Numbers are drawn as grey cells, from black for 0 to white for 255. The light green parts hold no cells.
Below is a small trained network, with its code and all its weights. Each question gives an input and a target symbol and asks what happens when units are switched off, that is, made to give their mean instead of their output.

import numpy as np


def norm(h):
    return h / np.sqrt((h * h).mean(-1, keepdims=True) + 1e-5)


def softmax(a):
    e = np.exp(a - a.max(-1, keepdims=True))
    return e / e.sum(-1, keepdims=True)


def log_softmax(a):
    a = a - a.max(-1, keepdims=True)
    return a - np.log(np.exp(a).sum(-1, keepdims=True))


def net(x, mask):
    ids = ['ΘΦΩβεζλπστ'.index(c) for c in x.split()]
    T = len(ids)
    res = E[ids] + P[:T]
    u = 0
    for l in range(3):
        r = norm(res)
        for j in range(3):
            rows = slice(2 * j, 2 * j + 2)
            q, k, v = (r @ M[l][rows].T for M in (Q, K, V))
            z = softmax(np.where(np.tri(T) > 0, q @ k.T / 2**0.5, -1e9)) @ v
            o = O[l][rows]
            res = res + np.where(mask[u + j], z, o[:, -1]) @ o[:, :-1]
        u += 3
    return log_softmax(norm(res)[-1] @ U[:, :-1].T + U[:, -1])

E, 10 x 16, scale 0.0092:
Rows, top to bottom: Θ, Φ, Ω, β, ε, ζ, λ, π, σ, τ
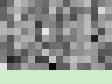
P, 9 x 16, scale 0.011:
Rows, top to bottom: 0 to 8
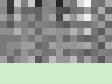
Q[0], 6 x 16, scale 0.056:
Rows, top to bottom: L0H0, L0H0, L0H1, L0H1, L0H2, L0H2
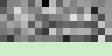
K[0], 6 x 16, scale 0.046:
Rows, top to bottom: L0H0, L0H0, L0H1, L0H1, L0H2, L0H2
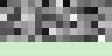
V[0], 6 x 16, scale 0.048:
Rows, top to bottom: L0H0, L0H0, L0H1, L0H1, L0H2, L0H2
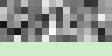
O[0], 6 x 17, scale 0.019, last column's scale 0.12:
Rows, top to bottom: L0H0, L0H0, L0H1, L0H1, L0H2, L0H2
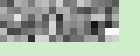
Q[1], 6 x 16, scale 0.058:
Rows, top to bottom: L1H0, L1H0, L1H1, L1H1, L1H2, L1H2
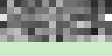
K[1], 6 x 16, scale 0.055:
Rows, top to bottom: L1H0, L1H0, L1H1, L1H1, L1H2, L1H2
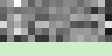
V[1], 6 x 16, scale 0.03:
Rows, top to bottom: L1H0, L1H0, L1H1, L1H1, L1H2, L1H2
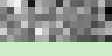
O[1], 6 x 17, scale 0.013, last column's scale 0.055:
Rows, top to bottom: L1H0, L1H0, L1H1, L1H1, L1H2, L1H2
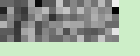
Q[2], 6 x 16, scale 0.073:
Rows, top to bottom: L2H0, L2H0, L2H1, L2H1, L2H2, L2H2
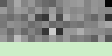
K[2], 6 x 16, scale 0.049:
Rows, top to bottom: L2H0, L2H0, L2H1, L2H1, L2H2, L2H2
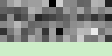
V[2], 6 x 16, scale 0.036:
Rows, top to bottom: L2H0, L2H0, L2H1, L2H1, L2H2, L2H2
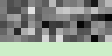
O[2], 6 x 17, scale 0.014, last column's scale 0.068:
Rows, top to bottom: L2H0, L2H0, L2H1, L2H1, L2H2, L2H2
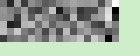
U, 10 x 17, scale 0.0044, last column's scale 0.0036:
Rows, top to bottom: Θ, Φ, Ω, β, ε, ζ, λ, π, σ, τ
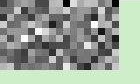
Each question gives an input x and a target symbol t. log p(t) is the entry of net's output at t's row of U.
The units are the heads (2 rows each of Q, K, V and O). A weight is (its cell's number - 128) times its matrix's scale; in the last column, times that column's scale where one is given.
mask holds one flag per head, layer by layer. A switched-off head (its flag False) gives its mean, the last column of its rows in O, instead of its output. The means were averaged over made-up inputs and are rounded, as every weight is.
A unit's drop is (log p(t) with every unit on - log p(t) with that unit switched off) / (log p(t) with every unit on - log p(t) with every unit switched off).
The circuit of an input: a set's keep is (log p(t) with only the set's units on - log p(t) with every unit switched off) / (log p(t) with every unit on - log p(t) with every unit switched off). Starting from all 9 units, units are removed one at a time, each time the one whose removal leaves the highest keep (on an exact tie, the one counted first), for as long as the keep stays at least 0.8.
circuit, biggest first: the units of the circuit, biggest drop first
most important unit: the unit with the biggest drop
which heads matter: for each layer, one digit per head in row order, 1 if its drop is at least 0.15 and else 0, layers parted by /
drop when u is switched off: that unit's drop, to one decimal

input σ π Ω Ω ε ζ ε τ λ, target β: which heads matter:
010 / 000 / 000
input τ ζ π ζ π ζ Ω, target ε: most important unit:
L0H2
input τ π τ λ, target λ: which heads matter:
101 / 000 / 000
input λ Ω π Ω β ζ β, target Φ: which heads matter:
100 / 000 / 010
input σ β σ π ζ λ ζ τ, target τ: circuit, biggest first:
L0H2, L2H0, L0H0
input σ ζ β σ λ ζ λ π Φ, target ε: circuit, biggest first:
L1H0, L0H1
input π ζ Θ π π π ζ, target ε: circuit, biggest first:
L0H1, L1H0
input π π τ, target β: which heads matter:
110 / 000 / 000
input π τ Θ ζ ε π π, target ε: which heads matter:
101 / 000 / 000
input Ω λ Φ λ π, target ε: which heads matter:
001 / 000 / 001
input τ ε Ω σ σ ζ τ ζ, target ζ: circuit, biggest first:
L0H2, L0H0, L2H0
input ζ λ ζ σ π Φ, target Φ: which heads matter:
111 / 000 / 000
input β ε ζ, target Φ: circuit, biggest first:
L2H1, L0H1
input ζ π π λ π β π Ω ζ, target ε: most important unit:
L0H0
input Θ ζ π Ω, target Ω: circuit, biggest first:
L0H1, L0H2, L2H1
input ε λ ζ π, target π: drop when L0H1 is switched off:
0.6
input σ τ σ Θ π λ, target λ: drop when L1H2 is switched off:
0.2
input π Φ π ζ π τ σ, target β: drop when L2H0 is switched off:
-0.1
